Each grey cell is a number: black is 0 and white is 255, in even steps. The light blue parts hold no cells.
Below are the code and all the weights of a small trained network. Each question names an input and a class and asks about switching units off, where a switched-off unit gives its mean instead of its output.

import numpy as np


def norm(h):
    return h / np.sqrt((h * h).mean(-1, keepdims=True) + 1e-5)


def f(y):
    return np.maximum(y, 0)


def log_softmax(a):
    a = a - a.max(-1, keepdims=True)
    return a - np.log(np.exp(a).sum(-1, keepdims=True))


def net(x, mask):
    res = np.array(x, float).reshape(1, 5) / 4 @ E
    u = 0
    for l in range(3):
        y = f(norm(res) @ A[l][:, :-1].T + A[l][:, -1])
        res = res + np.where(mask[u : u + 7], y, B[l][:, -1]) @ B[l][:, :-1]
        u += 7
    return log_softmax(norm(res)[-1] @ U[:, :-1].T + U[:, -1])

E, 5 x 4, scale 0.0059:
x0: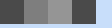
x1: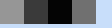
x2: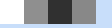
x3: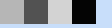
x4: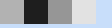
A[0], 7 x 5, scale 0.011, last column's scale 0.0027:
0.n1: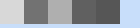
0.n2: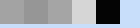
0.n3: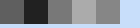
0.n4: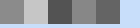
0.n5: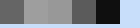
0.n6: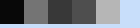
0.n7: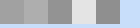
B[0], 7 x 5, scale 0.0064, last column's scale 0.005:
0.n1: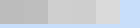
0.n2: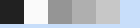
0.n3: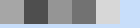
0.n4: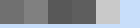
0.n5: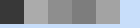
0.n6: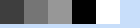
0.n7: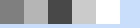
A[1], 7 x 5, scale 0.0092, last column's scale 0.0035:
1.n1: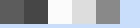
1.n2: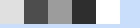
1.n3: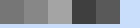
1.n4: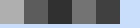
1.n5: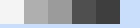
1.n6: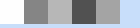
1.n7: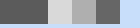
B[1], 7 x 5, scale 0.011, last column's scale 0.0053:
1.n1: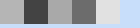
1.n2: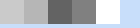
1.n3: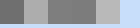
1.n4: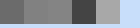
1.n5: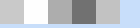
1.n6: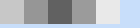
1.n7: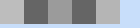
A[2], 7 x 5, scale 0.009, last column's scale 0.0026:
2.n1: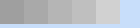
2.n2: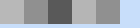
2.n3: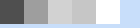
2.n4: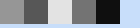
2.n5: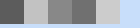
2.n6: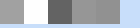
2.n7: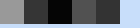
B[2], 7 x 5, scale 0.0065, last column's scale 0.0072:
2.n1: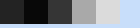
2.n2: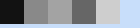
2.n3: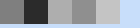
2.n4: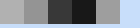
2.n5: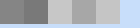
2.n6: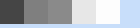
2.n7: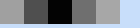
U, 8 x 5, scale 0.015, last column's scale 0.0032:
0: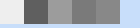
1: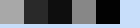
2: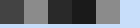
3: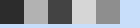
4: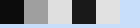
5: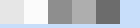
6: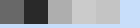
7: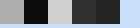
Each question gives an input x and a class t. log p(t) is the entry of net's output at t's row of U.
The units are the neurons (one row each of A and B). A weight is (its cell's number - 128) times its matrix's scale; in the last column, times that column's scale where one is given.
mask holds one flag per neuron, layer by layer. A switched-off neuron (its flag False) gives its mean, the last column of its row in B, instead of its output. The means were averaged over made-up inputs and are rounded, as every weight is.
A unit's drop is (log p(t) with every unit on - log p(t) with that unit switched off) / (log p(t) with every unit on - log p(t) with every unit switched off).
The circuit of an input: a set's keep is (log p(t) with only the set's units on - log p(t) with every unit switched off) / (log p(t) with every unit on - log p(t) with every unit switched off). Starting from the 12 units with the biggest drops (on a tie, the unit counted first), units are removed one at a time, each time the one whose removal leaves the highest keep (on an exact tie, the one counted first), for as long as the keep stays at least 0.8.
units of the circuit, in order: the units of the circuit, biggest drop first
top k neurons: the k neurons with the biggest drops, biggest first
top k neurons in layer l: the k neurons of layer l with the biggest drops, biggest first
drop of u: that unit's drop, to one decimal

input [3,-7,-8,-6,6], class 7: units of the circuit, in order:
(1.n1 1.n7)
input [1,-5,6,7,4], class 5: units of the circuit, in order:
(1.n5)
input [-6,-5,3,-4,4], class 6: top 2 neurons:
(2.n3 1.n2)
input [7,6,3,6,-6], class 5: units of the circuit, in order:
(1.n2 2.n1)
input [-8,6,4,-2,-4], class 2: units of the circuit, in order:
(1.n4 0.n1 1.n6)
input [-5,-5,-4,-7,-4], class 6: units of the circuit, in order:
(2.n3 1.n2)
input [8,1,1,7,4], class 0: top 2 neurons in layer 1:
(1.n1 1.n7)
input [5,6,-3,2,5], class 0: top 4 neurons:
(0.n3 1.n2 2.n1 0.n7)
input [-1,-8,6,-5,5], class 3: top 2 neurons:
(0.n7 0.n2)
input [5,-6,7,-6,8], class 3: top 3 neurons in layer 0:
(0.n7 0.n2 0.n1)
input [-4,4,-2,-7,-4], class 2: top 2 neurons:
(0.n6 0.n1)
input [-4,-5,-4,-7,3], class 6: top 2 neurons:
(2.n3 1.n1)
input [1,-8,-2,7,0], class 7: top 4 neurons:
(1.n1 0.n5 2.n1 1.n7)
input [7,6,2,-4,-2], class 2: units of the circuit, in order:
(0.n6)
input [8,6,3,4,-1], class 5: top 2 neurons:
(1.n2 2.n1)
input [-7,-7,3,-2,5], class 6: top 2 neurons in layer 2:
(2.n3 2.n1)
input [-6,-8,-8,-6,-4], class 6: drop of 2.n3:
0.3
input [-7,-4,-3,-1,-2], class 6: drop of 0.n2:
-0.1
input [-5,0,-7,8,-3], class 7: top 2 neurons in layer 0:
(0.n5 0.n4)
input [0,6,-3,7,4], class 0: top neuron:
(1.n1)
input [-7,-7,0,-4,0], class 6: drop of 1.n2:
0.2
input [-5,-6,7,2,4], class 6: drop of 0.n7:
0.2
